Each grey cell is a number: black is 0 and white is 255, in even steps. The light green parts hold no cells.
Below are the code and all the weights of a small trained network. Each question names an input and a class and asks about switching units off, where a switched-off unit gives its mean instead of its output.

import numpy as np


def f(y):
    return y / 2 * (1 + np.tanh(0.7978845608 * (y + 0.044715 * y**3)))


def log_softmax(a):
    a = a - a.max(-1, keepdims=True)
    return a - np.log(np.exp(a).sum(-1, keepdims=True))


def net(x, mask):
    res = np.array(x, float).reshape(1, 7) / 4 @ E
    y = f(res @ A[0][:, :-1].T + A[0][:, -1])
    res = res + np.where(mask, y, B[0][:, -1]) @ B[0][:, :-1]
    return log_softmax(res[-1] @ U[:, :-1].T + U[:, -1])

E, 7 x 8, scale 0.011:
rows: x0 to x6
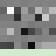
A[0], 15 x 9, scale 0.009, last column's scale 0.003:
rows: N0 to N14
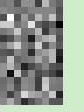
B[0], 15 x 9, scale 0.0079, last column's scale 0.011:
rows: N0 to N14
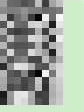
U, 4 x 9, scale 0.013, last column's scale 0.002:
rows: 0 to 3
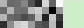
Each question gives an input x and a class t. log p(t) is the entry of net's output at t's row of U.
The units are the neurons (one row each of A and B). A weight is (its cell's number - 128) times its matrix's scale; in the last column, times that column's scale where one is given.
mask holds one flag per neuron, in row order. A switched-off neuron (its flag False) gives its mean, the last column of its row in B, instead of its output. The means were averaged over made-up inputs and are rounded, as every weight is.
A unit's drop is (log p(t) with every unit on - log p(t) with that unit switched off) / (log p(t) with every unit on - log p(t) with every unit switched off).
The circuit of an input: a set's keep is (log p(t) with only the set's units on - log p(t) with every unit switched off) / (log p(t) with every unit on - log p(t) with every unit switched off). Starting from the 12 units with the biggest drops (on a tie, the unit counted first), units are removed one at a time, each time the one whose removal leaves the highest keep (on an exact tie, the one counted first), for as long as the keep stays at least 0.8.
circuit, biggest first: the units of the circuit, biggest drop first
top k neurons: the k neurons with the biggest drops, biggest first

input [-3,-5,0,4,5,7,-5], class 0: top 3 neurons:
N10, N5, N7
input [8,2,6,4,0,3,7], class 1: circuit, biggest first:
N5
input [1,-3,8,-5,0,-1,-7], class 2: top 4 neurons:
N12, N11, N0, N5
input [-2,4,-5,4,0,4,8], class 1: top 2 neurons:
N5, N7
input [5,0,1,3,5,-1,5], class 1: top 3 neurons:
N5, N7, N13
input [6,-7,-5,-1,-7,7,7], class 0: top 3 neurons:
N10, N3, N9
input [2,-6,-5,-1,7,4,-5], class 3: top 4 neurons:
N9, N14, N2, N8
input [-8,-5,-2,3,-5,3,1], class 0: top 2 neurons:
N10, N9
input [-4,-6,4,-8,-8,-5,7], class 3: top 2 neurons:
N13, N3
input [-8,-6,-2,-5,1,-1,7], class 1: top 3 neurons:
N5, N7, N2
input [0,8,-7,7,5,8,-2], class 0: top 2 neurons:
N2, N8
